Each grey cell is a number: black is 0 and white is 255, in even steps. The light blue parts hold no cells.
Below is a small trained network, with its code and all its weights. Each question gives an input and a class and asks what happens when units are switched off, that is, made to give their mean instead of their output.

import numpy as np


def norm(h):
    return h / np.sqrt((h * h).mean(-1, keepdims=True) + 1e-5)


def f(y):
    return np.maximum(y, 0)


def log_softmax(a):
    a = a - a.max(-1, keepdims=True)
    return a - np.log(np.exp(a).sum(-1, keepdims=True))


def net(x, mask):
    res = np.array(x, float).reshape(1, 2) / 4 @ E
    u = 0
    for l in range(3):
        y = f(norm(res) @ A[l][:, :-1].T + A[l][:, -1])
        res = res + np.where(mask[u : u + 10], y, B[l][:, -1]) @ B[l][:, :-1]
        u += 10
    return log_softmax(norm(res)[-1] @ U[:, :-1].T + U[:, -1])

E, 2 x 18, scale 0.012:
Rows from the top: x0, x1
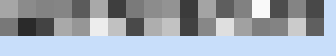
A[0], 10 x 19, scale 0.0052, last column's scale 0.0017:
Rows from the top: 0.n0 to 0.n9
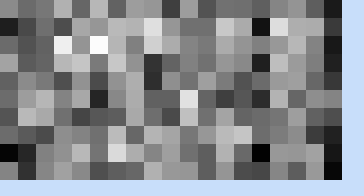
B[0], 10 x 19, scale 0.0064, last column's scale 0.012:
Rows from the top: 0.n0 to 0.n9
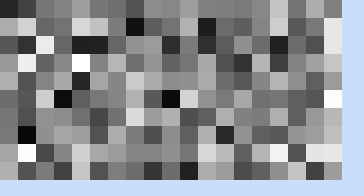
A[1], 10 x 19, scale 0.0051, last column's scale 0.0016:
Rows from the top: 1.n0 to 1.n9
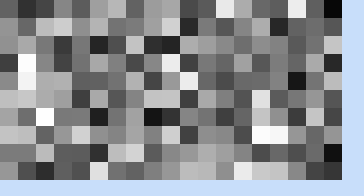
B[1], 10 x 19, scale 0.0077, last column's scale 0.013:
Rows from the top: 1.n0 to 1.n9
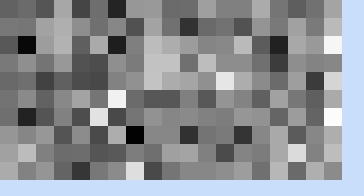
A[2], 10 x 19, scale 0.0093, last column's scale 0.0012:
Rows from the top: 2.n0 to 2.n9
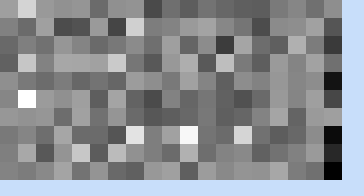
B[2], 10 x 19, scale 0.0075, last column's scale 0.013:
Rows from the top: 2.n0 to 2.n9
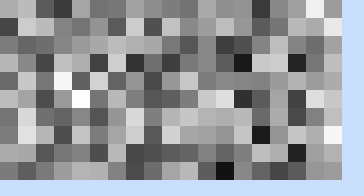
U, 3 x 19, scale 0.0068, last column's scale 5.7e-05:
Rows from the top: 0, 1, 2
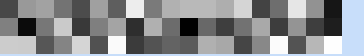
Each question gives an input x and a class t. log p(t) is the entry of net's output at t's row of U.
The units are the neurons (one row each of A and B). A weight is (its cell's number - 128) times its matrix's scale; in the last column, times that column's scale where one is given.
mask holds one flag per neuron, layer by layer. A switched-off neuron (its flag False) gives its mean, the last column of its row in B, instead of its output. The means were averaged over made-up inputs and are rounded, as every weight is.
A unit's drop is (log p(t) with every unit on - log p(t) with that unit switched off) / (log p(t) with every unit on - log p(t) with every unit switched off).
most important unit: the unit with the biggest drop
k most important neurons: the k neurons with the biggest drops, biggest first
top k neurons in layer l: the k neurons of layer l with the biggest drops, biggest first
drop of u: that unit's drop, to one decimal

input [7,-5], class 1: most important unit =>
0.n5
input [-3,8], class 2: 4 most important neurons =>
[0.n1, 0.n8, 1.n2, 1.n6]
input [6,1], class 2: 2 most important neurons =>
[0.n5, 1.n2]
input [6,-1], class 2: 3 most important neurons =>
[0.n5, 0.n2, 1.n2]
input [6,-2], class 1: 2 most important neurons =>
[0.n5, 0.n8]
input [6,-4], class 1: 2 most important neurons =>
[0.n5, 0.n2]
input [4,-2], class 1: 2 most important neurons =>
[0.n5, 0.n2]
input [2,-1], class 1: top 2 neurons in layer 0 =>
[0.n5, 0.n8]
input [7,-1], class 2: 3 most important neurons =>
[0.n2, 0.n5, 1.n2]
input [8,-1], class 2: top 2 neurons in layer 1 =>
[1.n2, 1.n5]
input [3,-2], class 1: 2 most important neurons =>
[0.n5, 0.n2]
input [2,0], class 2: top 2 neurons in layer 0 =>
[0.n2, 0.n5]
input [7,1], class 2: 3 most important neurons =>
[0.n5, 1.n2, 0.n2]
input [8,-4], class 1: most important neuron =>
[0.n5]
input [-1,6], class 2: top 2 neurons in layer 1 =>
[1.n2, 1.n6]
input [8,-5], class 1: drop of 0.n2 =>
0.2
